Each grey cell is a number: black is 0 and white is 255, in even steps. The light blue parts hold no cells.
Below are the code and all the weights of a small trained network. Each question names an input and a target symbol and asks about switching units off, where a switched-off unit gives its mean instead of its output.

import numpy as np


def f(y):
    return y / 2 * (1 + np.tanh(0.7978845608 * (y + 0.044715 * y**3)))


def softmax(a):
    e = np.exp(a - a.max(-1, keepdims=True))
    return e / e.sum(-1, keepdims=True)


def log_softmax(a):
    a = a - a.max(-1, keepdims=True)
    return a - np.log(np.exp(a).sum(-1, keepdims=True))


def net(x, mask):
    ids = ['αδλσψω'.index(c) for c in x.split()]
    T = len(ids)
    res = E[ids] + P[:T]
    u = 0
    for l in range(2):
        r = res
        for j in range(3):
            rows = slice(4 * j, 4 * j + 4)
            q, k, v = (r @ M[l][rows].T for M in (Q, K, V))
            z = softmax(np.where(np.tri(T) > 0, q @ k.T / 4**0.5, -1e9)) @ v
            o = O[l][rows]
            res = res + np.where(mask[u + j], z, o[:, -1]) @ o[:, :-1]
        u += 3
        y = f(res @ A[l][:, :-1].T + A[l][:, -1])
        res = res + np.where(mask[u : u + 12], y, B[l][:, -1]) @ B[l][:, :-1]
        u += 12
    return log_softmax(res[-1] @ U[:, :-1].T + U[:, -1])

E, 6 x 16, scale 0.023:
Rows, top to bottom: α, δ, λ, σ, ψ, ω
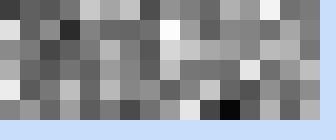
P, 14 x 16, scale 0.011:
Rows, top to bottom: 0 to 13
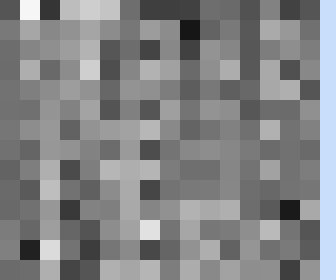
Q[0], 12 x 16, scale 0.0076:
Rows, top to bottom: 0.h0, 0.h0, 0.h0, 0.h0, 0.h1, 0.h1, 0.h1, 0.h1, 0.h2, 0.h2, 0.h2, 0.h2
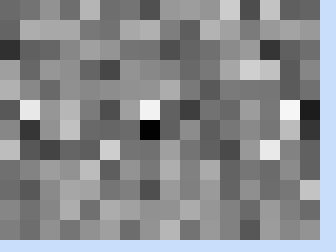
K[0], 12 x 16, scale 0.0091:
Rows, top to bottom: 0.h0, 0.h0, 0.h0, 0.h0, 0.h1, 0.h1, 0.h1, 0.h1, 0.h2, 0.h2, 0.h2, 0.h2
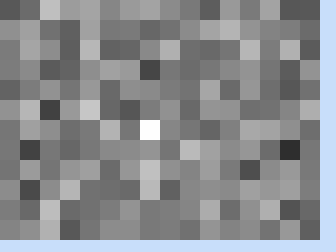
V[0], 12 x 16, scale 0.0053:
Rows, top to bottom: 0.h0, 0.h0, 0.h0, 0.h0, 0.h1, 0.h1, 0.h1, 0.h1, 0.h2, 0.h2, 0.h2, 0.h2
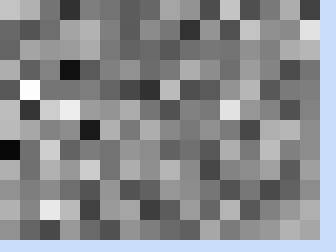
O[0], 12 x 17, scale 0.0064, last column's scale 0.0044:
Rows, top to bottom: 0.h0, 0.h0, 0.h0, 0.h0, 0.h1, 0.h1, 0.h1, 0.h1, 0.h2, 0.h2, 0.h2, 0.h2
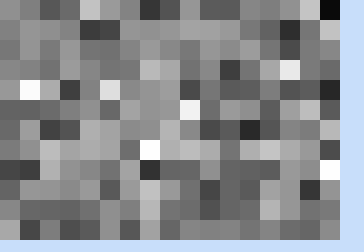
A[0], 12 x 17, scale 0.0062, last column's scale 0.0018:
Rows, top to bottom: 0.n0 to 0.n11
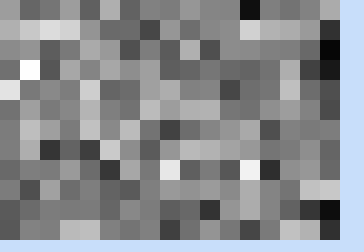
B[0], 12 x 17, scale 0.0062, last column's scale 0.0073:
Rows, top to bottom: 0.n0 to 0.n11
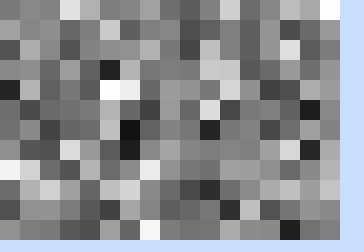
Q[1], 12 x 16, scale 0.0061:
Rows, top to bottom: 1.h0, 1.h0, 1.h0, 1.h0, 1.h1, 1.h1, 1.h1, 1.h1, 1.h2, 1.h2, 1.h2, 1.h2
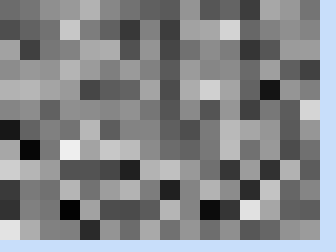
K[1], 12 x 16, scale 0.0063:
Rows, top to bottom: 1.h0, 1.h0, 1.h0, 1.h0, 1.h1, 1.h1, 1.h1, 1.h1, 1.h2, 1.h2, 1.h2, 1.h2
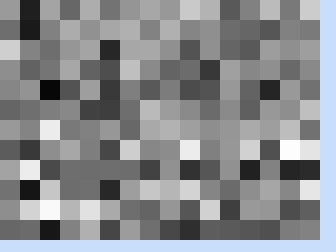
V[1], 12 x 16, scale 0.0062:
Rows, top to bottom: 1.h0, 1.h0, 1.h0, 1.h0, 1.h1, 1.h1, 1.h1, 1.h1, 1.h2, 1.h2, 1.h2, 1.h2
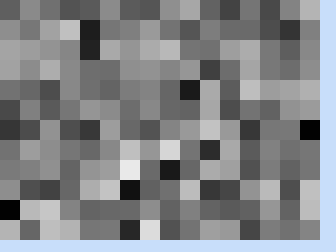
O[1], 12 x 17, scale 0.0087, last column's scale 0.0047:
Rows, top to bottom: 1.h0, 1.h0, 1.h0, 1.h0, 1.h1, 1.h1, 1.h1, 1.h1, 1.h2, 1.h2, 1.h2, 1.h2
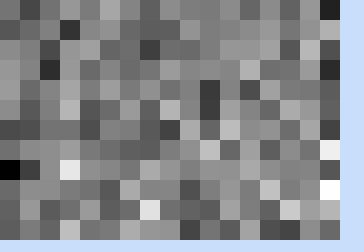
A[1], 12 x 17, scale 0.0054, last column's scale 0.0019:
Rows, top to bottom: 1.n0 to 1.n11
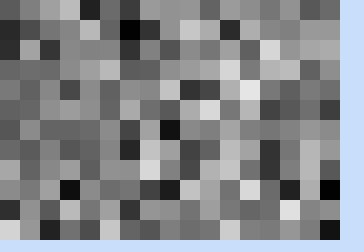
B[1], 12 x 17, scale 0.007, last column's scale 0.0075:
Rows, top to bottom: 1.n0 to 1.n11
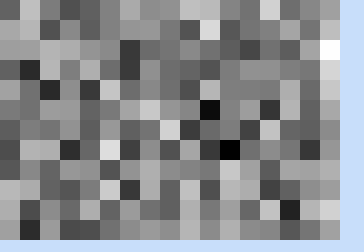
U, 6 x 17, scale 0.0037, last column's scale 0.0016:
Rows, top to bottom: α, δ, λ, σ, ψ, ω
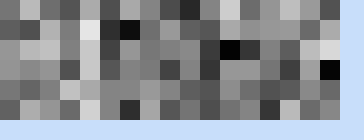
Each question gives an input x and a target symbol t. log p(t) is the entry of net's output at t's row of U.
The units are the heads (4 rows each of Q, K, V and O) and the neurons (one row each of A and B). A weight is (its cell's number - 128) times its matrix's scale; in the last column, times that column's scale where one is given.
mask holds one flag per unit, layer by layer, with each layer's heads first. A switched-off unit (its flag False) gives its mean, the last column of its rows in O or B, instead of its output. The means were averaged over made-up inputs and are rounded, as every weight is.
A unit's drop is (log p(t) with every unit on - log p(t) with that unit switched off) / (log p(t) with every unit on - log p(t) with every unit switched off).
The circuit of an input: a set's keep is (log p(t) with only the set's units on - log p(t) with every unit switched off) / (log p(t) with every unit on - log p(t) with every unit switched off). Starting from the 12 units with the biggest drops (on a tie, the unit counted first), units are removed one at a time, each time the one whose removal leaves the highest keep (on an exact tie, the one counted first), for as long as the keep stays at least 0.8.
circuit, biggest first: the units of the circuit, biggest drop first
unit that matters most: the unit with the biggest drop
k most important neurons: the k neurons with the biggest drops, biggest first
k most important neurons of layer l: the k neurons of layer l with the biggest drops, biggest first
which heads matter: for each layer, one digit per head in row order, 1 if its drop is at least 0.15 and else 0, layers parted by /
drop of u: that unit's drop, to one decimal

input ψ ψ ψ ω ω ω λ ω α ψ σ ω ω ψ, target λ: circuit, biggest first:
[0.h1; 1.h1; 1.h2; 0.n8]
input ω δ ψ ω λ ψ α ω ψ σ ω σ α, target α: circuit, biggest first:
[0.h1; 1.h2; 1.n4]
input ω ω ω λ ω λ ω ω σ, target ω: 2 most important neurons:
[1.n7; 0.n3]
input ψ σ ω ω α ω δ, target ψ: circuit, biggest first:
[1.h2; 0.n4]
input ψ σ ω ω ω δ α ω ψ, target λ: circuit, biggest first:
[0.h1; 1.h2; 1.h1; 0.n8]
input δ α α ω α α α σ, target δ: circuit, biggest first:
[1.h2; 0.n4; 0.h0; 0.h1]
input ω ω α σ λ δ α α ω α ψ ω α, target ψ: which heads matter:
010 / 001
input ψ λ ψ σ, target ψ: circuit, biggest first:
[1.h2; 0.n0]
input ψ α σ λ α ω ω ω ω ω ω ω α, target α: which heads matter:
000 / 001
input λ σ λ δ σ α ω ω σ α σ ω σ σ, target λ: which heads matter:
100 / 101
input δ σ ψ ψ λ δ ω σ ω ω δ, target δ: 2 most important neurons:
[0.n4; 1.n3]
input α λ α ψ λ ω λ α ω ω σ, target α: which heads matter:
011 / 001
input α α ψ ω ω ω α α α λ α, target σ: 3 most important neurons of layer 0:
[0.n7; 0.n0; 0.n5]
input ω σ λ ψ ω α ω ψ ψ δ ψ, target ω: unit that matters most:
1.h1
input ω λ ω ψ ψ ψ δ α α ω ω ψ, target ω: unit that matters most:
0.h1
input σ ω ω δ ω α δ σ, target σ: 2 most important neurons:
[1.n9; 0.n8]
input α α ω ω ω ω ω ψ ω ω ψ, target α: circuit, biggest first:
[1.h2; 1.n8]
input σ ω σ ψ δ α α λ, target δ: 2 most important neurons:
[1.n3; 0.n7]
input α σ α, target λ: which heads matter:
000 / 011
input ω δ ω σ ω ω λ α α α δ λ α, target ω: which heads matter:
010 / 011
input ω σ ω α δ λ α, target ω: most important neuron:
[0.n4]
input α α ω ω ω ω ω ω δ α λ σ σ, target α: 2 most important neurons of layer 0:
[0.n6; 0.n8]
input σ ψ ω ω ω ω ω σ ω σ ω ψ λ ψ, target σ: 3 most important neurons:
[0.n7; 1.n9; 1.n11]
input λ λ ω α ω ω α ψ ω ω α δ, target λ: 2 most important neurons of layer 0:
[0.n7; 0.n9]
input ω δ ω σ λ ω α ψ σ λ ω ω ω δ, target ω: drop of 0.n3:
0.1
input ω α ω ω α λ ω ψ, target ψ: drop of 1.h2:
1.3
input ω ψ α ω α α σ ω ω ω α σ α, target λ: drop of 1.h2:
0.2
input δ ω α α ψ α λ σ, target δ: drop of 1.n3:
0.2
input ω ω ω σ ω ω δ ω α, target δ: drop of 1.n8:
0.0
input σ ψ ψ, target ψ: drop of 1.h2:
1.0
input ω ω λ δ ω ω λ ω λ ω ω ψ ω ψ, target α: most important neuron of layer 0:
[0.n0]
